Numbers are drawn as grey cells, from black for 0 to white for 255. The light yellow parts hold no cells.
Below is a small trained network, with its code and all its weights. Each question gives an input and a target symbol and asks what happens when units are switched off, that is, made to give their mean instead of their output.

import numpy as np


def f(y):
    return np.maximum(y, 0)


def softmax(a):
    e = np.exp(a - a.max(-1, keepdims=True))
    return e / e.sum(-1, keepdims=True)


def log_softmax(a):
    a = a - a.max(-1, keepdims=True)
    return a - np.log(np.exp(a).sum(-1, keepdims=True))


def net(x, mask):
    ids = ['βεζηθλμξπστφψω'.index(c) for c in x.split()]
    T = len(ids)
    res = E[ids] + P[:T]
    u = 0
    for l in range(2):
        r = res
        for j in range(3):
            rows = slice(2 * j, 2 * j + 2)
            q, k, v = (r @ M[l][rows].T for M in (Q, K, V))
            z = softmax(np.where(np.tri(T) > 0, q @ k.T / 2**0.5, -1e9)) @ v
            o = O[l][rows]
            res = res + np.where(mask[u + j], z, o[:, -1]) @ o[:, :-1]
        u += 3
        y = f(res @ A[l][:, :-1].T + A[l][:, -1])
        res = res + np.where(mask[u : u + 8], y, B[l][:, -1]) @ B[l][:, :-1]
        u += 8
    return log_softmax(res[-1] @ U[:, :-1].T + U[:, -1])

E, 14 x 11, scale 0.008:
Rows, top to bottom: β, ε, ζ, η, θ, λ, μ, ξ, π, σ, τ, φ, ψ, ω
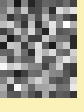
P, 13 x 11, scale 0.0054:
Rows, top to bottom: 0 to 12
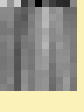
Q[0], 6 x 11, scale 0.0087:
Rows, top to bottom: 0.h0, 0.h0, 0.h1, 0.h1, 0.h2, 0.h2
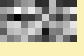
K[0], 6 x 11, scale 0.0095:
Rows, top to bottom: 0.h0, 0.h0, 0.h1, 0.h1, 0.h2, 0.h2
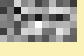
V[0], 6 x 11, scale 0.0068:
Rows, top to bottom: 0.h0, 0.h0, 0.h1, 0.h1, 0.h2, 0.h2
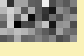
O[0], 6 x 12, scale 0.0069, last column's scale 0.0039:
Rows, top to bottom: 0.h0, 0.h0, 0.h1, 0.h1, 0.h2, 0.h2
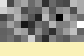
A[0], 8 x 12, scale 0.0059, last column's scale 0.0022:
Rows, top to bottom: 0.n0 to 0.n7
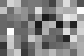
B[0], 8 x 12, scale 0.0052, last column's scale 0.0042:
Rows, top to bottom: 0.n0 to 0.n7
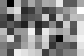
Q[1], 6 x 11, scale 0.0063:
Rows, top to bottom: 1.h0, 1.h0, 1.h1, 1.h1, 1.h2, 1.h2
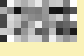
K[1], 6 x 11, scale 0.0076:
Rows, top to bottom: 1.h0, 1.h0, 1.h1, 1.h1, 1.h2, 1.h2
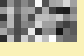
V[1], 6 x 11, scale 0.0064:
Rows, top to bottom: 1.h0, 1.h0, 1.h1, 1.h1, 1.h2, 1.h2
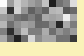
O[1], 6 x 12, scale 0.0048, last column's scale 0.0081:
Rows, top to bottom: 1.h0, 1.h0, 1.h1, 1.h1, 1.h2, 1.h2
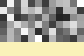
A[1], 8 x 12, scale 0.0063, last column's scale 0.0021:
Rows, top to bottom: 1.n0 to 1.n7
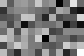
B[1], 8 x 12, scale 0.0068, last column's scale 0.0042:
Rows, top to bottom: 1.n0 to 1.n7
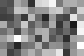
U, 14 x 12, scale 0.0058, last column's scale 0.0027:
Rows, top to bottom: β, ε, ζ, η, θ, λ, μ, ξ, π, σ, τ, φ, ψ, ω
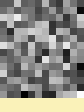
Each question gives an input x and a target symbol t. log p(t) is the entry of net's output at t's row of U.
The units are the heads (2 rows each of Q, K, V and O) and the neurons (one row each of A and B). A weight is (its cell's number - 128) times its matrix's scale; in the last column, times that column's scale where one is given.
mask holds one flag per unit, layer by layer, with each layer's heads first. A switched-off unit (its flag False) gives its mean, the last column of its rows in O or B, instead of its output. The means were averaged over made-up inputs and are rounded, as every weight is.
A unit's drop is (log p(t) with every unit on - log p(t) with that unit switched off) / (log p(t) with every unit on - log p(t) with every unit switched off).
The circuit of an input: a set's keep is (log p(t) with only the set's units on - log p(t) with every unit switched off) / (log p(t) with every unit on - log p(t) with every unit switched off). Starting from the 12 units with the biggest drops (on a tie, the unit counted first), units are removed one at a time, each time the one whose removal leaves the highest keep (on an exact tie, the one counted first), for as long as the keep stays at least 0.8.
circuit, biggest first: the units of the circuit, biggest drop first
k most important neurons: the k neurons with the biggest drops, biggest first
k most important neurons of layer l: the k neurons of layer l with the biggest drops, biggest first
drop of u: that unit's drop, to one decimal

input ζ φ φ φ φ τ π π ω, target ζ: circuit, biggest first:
0.h0, 1.n5, 0.h1, 1.h0
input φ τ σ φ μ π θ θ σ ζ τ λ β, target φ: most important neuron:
0.n5
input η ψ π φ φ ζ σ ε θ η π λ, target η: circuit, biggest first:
1.h1, 0.n4, 0.h0, 1.n4
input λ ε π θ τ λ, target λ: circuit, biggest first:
0.h0, 1.n0, 1.h0
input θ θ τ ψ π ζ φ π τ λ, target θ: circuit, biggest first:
0.h1, 1.h1
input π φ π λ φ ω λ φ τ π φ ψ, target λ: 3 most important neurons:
1.n0, 0.n5, 0.n3
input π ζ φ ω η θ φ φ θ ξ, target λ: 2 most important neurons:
1.n0, 0.n7
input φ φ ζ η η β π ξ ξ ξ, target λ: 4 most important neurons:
1.n0, 0.n7, 0.n5, 0.n3
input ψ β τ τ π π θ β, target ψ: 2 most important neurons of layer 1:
1.n6, 1.n2
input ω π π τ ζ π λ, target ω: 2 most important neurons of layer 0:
0.n3, 0.n4
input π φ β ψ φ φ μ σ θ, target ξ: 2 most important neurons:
1.n2, 0.n7
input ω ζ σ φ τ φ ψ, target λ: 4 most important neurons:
1.n0, 0.n6, 0.n3, 0.n5
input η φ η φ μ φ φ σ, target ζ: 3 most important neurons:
1.n5, 0.n3, 0.n7
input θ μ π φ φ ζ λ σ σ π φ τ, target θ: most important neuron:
1.n1
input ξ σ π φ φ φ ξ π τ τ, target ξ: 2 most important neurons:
1.n2, 0.n3
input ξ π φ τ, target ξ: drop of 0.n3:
0.1
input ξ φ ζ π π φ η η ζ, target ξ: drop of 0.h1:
0.2
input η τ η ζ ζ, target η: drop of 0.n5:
-0.1
